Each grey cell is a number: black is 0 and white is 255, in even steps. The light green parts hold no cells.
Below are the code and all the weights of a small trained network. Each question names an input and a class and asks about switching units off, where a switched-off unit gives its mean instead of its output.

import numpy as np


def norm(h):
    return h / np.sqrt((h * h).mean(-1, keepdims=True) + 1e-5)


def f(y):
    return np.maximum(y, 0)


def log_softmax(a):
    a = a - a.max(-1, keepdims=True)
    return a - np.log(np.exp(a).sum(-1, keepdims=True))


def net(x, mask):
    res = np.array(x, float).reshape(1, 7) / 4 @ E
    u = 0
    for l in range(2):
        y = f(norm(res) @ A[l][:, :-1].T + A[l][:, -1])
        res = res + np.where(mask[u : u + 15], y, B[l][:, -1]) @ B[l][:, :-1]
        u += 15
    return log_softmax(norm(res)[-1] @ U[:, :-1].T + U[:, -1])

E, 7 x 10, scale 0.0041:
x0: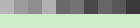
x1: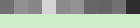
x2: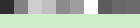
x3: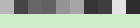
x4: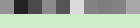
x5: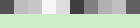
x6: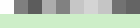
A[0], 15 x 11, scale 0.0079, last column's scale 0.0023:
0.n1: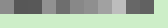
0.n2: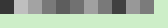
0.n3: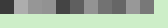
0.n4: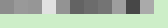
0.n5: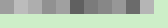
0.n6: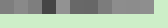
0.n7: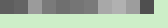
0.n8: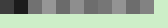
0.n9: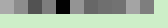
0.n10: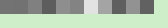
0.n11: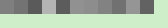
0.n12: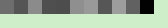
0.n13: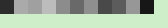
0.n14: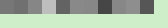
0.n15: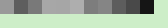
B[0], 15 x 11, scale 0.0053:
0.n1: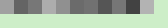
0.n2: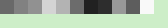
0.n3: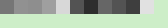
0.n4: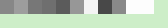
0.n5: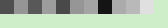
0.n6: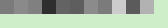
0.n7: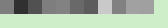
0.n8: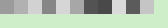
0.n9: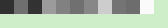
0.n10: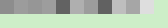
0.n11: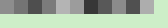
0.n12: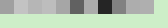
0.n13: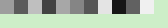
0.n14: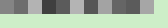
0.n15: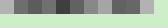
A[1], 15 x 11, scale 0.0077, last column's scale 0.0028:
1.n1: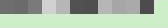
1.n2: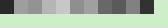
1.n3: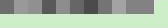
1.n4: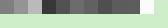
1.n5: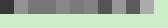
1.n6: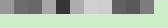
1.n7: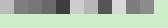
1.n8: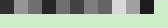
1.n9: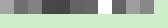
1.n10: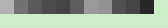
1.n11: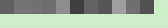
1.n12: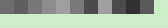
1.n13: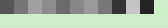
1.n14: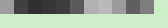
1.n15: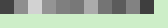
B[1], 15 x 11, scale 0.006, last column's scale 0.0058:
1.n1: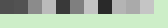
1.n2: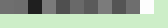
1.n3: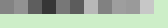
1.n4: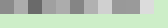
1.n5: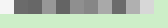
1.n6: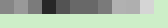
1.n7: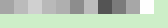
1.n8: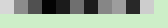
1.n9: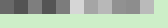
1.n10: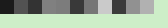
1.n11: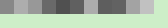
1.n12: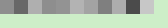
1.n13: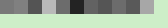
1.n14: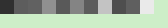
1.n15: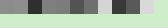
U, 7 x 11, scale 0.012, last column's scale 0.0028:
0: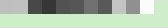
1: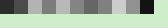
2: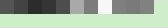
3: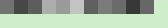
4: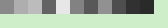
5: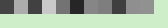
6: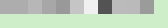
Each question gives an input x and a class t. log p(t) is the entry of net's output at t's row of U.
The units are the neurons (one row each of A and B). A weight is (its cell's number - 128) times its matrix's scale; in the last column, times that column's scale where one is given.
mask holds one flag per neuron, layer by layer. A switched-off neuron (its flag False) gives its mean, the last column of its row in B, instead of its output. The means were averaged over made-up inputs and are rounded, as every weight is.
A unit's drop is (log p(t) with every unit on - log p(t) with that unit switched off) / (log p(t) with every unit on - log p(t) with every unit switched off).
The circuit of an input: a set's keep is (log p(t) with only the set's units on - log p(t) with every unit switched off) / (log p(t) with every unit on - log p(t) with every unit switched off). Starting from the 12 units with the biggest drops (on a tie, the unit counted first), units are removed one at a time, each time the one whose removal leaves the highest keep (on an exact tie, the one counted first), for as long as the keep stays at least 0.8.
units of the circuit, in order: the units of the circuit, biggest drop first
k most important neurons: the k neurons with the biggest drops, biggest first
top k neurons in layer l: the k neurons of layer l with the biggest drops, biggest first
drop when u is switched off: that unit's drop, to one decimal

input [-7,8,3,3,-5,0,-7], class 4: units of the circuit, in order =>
0.n13
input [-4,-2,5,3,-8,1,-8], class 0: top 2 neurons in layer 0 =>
0.n6, 0.n5
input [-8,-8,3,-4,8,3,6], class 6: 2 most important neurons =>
0.n10, 1.n7
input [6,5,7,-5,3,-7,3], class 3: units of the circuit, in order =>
0.n11, 0.n4, 1.n12
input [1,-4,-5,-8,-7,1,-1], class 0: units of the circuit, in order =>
0.n6, 1.n8
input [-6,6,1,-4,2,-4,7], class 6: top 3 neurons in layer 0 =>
0.n10, 0.n13, 0.n7
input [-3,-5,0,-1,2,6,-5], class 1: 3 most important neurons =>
0.n7, 0.n13, 0.n4
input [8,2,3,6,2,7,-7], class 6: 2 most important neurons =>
0.n9, 0.n8
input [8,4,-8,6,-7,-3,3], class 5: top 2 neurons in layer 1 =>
1.n10, 1.n8
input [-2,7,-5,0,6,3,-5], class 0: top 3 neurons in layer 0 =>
0.n10, 0.n13, 0.n12
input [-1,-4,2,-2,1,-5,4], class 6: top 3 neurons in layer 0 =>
0.n10, 0.n13, 0.n15
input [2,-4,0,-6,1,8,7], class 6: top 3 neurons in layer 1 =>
1.n14, 1.n10, 1.n8
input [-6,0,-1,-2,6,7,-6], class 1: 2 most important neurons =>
0.n13, 1.n1
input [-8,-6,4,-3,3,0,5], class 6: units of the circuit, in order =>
0.n10
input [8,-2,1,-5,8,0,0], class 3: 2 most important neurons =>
0.n11, 1.n12
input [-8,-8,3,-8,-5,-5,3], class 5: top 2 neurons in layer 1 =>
1.n13, 1.n6
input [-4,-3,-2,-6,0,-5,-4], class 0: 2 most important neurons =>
0.n2, 1.n8
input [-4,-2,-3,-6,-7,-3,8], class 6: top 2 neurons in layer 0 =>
0.n10, 0.n13
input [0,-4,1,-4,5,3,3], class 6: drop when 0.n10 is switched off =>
0.3
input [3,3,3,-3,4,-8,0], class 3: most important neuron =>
0.n9
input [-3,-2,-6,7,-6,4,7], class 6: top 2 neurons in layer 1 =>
1.n7, 1.n2
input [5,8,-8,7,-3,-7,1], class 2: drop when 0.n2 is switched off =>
0.2
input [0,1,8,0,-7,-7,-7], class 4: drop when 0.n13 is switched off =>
0.2
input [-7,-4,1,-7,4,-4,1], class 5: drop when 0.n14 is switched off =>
0.0
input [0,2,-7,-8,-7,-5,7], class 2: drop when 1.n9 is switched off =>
0.1
